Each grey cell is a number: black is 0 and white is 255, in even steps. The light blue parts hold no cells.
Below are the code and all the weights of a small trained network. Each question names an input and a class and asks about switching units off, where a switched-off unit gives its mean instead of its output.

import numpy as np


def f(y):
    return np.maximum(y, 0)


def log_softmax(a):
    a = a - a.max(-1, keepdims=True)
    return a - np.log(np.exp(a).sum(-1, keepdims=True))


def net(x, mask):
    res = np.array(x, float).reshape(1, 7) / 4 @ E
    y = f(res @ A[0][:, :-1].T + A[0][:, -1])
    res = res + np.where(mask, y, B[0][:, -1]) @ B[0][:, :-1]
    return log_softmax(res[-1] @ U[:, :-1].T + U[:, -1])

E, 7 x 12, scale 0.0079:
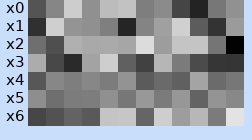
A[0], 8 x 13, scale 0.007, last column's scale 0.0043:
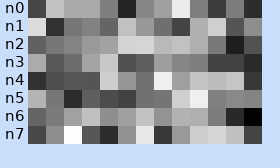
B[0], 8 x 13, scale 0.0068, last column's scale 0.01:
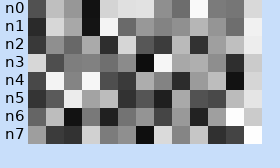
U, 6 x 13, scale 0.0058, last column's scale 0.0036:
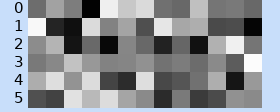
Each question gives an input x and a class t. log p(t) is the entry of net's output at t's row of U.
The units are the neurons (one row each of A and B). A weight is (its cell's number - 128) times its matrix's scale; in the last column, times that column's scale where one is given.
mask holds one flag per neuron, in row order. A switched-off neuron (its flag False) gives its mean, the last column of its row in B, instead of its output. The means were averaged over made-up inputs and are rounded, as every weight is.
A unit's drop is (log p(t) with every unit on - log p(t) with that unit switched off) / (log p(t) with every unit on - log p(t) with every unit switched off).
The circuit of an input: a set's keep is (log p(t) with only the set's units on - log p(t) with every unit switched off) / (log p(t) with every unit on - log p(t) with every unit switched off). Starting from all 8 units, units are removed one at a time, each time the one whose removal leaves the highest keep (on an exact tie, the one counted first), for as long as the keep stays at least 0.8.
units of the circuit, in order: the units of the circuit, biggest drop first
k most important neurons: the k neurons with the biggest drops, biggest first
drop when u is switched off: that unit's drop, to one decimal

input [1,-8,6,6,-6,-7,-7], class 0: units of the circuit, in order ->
n1
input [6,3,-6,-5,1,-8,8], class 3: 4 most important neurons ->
n6, n4, n2, n7
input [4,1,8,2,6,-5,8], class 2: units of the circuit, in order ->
n2, n6
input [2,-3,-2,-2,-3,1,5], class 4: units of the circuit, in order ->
n4, n0, n2
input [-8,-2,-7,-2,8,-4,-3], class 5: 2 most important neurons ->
n5, n6
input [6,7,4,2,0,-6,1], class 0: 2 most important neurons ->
n0, n5
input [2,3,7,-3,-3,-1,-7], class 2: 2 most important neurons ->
n6, n2
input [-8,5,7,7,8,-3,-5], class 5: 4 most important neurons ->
n5, n7, n0, n2
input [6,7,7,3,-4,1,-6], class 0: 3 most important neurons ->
n0, n4, n5
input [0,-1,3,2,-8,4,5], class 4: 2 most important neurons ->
n4, n7
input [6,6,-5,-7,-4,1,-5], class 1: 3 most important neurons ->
n7, n1, n5
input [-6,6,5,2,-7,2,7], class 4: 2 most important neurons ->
n4, n1
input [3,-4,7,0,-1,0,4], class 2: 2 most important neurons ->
n2, n6
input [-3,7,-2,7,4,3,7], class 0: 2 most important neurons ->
n0, n7
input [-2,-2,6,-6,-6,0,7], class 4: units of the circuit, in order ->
n4
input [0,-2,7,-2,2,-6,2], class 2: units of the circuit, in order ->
n6, n2
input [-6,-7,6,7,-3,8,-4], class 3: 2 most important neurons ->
n1, n7
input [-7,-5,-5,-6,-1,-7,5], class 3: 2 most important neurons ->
n5, n4
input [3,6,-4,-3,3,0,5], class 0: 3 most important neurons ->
n0, n2, n5
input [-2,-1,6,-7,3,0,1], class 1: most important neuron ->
n7
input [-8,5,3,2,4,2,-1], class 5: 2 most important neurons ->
n5, n1
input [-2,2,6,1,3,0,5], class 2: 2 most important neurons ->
n2, n6
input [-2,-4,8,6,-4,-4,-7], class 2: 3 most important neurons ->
n6, n2, n7
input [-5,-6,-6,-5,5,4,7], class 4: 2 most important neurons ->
n4, n0
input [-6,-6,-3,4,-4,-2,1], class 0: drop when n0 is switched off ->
-0.2
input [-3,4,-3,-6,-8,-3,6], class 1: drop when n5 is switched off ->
-0.1
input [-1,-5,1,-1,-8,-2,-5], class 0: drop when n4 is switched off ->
0.3
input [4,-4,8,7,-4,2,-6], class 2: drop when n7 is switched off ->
0.3
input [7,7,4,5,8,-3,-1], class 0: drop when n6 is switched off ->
0.0
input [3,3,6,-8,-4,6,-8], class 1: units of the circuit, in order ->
n7
